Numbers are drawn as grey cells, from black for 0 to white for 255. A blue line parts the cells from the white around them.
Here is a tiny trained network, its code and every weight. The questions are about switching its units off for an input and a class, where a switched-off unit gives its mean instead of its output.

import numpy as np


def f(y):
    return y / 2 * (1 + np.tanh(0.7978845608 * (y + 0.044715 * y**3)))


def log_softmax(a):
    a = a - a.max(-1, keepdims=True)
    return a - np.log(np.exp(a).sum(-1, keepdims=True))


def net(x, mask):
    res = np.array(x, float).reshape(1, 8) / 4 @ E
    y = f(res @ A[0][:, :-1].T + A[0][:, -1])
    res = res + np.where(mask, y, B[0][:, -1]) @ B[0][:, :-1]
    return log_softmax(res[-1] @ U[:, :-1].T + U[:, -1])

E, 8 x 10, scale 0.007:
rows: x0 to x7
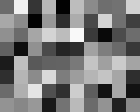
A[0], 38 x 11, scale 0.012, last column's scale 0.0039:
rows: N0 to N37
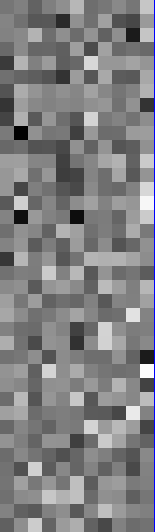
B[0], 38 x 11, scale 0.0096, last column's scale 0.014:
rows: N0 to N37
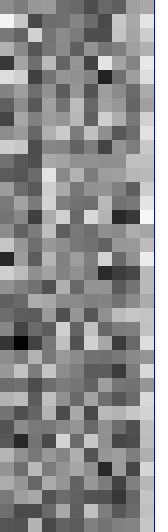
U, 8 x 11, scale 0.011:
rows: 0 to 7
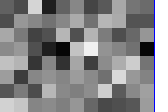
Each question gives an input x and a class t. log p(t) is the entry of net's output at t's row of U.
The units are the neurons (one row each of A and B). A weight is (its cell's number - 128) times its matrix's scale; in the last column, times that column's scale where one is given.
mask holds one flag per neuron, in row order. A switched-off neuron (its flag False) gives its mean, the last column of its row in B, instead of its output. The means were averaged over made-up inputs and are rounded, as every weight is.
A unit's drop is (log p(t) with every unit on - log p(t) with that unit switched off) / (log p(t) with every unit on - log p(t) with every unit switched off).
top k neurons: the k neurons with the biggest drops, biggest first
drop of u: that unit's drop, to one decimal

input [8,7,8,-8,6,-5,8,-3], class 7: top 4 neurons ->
[N19; N28; N26; N34]
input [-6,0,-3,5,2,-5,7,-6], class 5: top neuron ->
[N2]
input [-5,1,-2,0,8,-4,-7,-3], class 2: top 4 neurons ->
[N23; N31; N36; N29]
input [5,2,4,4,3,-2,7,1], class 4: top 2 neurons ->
[N15; N1]
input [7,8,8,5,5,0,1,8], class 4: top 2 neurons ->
[N1; N15]
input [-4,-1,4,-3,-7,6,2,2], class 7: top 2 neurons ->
[N19; N26]
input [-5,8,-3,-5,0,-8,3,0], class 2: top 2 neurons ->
[N4; N8]
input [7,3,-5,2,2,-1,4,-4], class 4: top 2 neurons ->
[N1; N15]
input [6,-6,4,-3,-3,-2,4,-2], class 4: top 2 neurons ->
[N29; N22]
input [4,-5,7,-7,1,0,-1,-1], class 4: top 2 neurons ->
[N29; N22]
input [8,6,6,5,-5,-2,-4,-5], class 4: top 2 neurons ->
[N29; N15]
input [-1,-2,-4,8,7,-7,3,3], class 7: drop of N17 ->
-0.1
